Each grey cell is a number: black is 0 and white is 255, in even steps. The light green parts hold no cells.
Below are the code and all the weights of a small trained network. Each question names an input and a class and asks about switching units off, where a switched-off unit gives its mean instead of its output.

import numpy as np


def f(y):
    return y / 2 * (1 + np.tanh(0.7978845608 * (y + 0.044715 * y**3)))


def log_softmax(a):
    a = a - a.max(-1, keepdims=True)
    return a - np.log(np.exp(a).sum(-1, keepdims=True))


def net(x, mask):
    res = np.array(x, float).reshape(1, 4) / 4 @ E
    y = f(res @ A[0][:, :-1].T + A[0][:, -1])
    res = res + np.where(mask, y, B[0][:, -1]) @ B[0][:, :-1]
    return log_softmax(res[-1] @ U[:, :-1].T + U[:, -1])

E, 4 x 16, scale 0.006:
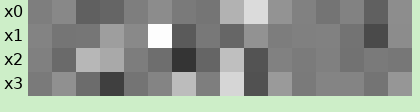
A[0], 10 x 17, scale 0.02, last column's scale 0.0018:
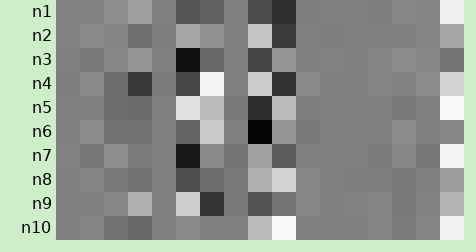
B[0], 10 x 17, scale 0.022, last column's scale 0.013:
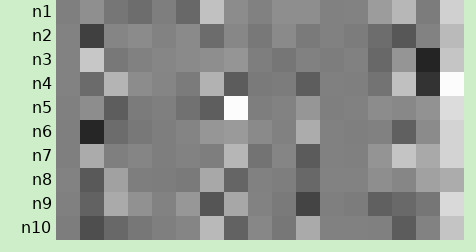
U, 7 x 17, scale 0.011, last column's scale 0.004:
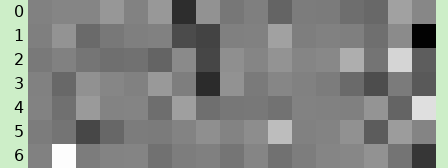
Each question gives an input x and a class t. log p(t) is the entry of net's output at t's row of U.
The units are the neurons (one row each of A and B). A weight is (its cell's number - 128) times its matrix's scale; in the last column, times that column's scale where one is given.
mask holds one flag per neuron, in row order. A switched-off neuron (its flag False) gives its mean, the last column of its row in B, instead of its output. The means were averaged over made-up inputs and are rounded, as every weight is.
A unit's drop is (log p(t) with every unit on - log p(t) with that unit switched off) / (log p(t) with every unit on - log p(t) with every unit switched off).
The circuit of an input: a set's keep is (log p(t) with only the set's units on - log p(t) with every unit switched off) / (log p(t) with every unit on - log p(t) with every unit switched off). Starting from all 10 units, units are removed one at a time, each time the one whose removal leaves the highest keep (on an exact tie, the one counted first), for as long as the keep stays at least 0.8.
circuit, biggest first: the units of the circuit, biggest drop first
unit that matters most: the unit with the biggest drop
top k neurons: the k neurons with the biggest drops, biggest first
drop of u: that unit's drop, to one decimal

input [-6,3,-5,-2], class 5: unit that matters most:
n6
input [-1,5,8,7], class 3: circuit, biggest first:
(n5; n2)
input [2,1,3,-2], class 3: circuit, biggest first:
(n5; n7; n4)
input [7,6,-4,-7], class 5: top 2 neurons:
(n10; n5)
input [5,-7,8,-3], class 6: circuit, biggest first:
(n7; n3)
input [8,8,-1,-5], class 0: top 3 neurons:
(n9; n6; n1)
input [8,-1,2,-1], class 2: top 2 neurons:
(n4; n9)
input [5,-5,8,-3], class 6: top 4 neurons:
(n7; n4; n6; n3)
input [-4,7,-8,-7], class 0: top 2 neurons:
(n9; n10)
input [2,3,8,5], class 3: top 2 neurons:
(n5; n7)
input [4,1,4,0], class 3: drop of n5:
0.4
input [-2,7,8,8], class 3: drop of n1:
-0.1
